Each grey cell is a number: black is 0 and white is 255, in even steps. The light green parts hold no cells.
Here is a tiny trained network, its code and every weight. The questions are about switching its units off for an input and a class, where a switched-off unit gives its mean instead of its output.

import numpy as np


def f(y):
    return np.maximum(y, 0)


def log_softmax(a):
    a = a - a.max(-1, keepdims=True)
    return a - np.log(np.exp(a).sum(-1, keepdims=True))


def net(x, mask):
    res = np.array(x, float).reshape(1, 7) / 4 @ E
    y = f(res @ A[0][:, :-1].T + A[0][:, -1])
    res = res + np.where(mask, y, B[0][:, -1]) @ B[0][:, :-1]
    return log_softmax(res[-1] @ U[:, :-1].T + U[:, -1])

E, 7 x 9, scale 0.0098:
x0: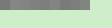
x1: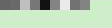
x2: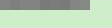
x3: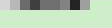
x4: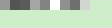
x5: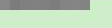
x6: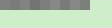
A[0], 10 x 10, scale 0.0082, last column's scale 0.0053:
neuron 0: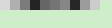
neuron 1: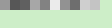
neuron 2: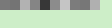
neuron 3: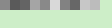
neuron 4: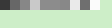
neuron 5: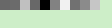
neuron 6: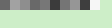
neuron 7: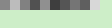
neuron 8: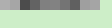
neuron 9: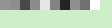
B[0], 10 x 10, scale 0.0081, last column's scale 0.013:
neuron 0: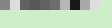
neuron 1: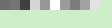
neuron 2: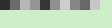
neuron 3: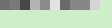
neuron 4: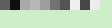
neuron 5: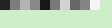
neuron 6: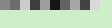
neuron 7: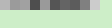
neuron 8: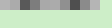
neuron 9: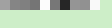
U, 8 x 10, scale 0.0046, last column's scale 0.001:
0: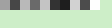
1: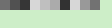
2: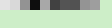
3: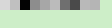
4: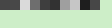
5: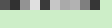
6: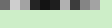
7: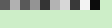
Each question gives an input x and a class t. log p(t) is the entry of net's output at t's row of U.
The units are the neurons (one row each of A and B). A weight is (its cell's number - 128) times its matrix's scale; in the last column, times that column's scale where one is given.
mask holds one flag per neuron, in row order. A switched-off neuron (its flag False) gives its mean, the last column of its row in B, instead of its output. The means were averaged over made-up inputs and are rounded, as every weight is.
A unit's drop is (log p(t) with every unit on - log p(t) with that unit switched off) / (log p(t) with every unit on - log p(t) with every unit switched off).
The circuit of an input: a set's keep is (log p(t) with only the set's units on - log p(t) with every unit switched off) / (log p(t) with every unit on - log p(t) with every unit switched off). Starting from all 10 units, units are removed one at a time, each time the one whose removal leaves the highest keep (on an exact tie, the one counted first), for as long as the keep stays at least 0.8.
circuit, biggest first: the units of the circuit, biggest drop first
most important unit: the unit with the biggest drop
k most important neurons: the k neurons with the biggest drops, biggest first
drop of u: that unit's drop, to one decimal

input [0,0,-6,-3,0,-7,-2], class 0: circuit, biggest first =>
[neuron 5; neuron 1]
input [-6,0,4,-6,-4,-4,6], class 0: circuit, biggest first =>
[neuron 5; neuron 6]
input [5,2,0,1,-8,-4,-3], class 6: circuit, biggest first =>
[neuron 4]
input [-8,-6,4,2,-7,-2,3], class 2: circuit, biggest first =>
[neuron 4; neuron 7]
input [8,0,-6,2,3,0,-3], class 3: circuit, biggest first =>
[neuron 5; neuron 4]
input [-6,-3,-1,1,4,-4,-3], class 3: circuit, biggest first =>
[neuron 4; neuron 5]
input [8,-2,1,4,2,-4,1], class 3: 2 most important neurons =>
[neuron 5; neuron 6]
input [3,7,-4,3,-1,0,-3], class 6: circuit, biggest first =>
[neuron 1; neuron 4]
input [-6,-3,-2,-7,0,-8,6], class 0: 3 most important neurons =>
[neuron 1; neuron 3; neuron 4]
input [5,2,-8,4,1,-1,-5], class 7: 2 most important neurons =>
[neuron 6; neuron 9]
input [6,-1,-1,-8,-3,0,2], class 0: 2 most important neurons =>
[neuron 5; neuron 2]
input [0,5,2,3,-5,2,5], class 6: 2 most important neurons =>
[neuron 4; neuron 0]
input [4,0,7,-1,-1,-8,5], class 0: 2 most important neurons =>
[neuron 5; neuron 0]
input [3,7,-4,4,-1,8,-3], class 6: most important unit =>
neuron 1
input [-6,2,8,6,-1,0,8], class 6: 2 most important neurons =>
[neuron 1; neuron 9]
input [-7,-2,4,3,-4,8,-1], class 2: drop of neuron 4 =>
0.1
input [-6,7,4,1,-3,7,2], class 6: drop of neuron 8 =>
-0.1
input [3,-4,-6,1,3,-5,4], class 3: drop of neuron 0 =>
-0.1
